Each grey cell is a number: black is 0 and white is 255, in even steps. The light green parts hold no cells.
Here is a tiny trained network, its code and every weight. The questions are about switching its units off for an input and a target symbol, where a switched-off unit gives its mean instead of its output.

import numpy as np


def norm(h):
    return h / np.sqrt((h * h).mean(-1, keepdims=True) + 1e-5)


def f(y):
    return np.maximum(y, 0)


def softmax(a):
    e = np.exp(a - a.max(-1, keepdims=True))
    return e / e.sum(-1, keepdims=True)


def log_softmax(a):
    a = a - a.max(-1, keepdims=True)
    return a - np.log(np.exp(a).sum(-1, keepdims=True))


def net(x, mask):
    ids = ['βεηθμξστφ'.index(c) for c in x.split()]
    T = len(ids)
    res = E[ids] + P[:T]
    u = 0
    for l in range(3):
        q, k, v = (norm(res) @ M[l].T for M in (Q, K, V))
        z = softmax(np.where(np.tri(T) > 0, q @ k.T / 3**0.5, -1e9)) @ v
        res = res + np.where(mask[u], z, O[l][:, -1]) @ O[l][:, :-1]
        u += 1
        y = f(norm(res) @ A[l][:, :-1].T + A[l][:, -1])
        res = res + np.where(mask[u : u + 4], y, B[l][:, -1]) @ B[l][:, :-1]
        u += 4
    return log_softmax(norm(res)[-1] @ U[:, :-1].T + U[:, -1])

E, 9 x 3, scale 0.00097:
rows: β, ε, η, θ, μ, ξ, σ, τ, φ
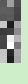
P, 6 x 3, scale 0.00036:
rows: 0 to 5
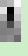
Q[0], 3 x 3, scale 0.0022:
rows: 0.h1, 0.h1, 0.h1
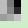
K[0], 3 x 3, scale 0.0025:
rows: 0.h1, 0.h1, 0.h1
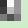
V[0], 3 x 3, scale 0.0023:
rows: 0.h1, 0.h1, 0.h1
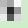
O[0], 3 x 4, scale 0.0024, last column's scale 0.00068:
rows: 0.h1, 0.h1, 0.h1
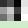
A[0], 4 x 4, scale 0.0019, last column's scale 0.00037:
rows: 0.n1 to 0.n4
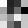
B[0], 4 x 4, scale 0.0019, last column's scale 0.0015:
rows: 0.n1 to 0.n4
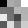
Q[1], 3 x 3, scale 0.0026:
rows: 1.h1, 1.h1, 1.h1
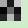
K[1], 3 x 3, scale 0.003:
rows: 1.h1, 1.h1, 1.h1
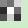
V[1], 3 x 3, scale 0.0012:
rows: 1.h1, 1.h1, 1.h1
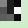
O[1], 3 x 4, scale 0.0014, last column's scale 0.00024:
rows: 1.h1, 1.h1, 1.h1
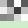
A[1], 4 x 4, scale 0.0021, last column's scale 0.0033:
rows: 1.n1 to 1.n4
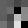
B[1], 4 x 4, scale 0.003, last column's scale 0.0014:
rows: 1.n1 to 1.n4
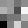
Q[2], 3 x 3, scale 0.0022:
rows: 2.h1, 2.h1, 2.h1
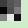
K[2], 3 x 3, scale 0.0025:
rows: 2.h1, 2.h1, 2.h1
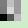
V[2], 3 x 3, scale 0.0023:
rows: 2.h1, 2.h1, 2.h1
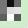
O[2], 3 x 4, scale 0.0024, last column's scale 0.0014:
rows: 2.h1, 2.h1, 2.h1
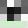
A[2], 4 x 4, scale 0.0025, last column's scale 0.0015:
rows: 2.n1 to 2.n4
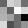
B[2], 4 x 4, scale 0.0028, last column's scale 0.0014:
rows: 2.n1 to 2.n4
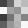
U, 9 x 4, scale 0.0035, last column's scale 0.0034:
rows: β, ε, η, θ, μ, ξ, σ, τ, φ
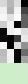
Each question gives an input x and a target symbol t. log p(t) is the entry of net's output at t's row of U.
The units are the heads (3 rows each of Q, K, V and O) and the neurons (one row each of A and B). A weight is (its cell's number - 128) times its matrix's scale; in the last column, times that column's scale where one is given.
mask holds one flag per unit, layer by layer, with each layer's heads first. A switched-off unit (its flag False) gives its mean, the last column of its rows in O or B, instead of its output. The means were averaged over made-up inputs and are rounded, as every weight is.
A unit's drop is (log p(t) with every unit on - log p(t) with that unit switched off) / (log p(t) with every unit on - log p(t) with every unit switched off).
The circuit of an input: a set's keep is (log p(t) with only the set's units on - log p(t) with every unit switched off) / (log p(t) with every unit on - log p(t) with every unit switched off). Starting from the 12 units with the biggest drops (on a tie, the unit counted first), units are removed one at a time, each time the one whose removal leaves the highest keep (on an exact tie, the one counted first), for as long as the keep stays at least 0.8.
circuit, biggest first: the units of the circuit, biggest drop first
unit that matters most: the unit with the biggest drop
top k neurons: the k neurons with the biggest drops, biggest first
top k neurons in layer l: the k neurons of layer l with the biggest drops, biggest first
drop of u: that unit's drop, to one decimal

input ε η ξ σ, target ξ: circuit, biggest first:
2.h1, 0.h1
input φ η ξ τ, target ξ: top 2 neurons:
0.n1, 0.n4
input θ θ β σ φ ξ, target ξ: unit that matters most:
1.h1
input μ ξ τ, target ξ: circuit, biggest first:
0.n1, 0.h1
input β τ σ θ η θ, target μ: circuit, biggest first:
2.h1, 0.n1
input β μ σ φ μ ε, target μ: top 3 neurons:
0.n3, 2.n1, 0.n2
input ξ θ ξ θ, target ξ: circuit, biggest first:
0.n1, 0.h1
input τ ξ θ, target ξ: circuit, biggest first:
0.h1, 0.n1, 1.h1
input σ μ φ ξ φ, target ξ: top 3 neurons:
0.n1, 2.n2, 0.n3
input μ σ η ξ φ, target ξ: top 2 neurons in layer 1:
1.n2, 1.n3
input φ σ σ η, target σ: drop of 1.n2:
0.0
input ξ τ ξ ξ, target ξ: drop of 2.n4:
0.0
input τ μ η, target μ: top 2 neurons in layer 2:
2.n2, 2.n3
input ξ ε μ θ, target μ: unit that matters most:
0.h1
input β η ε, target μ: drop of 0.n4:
0.0
